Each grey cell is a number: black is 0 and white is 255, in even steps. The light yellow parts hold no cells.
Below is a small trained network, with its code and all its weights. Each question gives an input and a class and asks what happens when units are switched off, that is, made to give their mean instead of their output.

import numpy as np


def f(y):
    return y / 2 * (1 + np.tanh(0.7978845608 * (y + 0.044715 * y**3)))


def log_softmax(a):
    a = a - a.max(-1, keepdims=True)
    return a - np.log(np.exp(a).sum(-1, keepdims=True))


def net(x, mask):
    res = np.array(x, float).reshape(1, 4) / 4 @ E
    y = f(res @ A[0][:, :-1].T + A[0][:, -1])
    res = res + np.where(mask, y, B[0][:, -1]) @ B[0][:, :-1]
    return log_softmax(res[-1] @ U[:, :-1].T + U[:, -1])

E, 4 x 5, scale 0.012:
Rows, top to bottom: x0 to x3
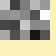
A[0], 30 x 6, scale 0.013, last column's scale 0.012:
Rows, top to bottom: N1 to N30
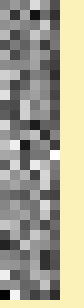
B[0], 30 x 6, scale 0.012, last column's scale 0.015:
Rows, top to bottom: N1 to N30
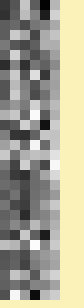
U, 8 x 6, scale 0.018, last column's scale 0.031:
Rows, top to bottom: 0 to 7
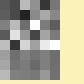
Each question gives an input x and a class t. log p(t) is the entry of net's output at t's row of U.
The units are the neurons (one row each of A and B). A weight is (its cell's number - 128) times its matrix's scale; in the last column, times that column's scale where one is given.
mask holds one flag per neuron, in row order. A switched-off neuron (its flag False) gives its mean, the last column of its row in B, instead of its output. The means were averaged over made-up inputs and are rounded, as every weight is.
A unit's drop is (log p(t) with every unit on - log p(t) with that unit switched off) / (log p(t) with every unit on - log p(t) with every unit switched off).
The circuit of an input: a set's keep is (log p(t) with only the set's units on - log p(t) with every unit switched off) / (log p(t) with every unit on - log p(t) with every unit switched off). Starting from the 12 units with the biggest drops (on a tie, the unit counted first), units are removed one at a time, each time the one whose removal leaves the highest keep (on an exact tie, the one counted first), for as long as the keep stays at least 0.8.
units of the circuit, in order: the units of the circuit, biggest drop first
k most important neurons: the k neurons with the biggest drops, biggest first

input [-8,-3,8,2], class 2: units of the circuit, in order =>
N25
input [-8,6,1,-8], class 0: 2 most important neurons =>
N17; N24
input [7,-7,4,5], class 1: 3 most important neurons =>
N14; N30; N26
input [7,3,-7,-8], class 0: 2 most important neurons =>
N17; N1
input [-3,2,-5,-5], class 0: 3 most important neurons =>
N17; N24; N25
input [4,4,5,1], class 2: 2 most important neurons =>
N12; N14
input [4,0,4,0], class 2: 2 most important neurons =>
N30; N12
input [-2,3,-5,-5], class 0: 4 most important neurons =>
N17; N24; N25; N1
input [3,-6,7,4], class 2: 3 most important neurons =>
N12; N25; N18
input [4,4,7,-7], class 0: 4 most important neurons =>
N1; N24; N17; N15
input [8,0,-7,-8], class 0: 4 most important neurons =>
N17; N1; N24; N30
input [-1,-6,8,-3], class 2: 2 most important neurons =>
N25; N12
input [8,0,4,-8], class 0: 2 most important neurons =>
N1; N17
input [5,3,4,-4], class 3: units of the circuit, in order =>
N4
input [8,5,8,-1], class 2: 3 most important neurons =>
N12; N25; N11
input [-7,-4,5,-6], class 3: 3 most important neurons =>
N30; N13; N2
